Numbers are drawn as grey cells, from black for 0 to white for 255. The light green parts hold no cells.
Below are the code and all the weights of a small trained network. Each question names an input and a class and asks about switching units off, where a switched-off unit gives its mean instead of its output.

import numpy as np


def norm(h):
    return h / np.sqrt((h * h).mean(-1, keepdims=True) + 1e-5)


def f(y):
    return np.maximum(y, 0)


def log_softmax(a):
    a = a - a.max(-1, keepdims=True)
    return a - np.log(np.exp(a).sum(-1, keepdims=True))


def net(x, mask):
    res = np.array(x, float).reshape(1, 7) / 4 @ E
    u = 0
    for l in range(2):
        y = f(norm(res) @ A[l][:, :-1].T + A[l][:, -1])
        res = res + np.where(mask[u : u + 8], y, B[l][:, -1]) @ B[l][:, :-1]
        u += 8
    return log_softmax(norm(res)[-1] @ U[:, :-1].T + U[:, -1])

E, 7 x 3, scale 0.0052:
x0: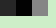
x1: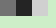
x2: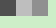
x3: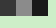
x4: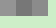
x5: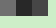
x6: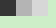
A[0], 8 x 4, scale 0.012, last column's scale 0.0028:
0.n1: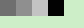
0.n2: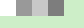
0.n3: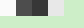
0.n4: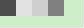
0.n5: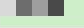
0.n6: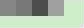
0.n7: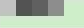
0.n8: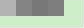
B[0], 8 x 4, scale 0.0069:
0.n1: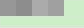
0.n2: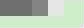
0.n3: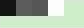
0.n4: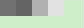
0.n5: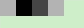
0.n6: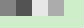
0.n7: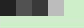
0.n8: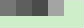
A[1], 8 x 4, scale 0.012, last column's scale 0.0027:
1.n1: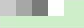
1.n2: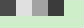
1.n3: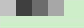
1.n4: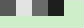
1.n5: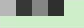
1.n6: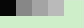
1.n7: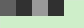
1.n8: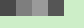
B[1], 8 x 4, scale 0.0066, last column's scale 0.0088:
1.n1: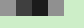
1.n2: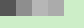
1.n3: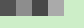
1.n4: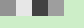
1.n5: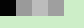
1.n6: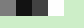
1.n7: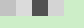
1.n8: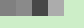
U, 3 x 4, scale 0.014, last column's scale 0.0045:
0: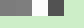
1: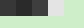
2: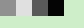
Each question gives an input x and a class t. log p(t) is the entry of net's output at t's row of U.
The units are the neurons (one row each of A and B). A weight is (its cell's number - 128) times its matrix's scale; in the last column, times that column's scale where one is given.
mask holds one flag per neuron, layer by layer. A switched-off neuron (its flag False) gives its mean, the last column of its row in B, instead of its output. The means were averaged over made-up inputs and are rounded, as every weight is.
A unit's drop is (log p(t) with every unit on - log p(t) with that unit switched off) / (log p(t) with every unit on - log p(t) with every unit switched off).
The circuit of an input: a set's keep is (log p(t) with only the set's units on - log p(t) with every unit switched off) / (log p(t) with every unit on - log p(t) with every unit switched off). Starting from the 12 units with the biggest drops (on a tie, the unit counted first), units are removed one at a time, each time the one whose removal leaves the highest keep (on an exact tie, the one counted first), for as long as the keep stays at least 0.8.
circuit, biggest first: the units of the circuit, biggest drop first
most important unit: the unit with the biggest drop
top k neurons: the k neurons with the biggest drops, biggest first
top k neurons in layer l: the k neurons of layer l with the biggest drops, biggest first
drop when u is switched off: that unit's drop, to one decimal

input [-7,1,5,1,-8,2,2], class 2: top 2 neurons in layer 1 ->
(1.n4; 1.n5)
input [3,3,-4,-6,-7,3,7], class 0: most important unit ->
0.n3
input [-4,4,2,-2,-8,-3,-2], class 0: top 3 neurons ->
(0.n3; 1.n6; 0.n4)
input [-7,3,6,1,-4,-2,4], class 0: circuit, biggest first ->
(0.n4; 0.n3)
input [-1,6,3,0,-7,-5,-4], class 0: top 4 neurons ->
(0.n3; 0.n7; 1.n6; 0.n1)
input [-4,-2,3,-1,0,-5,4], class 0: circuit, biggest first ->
(0.n4; 0.n3)
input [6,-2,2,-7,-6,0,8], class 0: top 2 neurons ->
(0.n3; 0.n7)
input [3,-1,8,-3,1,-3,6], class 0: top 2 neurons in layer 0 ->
(0.n3; 0.n7)
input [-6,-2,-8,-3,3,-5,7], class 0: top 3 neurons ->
(1.n6; 0.n4; 1.n7)
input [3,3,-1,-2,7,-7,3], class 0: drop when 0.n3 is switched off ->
0.4
